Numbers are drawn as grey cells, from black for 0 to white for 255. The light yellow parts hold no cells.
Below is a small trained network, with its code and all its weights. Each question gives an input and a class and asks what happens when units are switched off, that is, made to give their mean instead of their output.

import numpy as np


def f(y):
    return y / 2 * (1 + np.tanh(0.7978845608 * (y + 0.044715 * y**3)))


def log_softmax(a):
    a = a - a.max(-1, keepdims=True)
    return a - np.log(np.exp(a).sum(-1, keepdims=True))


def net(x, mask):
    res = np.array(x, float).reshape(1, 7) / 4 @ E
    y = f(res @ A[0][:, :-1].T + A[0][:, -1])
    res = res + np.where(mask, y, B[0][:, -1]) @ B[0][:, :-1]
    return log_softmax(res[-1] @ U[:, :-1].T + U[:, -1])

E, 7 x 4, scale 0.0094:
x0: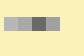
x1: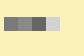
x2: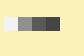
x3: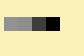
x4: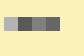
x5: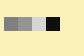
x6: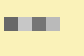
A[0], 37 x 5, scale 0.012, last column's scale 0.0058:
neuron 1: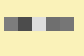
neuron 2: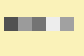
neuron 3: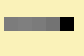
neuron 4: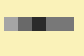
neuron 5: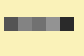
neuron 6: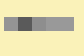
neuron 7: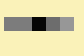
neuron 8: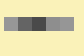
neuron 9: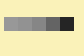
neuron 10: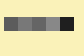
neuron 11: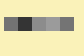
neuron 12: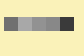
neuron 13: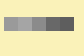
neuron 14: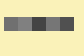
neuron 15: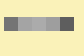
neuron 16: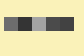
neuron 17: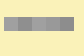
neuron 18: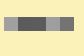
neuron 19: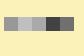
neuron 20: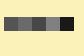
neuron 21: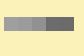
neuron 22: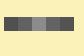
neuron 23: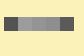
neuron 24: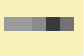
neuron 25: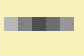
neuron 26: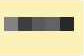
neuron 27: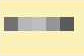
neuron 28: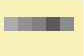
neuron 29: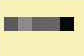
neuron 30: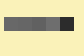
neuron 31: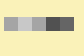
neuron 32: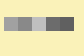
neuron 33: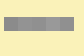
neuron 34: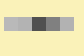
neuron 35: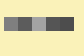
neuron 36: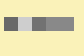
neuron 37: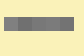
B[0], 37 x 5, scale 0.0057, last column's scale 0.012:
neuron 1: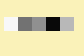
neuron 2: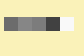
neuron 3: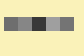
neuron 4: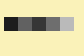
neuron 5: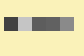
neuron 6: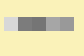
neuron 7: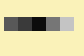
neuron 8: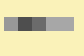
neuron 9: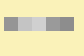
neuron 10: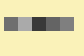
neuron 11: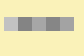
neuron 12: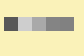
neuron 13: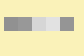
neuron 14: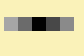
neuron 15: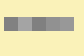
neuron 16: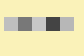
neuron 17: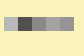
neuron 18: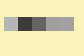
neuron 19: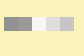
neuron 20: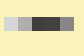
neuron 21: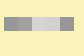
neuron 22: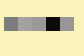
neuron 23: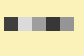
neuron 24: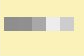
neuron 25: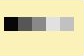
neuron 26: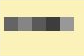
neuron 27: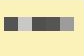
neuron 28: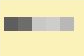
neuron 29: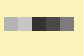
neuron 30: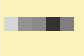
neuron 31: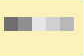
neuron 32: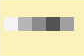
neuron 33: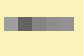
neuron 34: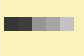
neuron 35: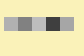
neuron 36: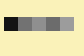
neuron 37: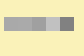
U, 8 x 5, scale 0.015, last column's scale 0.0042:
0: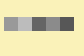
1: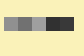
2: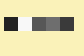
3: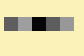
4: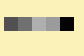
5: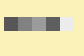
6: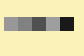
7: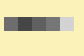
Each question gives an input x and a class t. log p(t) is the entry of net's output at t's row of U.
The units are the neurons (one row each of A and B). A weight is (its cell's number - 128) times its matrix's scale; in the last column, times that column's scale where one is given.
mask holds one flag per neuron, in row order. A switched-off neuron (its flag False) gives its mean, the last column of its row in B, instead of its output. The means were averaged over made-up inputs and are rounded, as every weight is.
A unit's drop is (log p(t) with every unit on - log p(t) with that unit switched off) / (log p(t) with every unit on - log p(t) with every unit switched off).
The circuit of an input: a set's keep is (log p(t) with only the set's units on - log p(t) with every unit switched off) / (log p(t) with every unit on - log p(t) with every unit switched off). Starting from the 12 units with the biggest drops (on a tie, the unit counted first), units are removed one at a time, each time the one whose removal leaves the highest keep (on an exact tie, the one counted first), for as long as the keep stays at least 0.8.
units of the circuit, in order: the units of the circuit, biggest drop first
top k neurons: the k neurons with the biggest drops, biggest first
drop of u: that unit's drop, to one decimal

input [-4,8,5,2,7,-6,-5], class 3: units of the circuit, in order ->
[neuron 4; neuron 7]
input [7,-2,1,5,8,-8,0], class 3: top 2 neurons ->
[neuron 4; neuron 7]
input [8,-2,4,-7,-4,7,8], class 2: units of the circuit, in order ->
[neuron 27]
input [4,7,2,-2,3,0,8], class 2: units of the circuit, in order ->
[neuron 36; neuron 2]
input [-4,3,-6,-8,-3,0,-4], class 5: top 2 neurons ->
[neuron 1; neuron 11]
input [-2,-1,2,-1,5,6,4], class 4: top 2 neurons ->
[neuron 19; neuron 31]
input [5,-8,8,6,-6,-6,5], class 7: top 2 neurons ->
[neuron 7; neuron 14]
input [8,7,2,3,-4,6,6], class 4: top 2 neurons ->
[neuron 34; neuron 31]
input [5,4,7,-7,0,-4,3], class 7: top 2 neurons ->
[neuron 34; neuron 2]
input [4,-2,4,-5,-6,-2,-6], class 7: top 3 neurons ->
[neuron 19; neuron 24; neuron 31]
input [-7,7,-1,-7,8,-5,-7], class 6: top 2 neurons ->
[neuron 6; neuron 11]
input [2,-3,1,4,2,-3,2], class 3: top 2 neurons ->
[neuron 7; neuron 19]
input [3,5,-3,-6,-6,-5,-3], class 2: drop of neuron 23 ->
0.1
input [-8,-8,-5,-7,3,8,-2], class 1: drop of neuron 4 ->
0.0
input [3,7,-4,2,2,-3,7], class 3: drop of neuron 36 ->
-0.1
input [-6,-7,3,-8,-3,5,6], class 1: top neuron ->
[neuron 1]
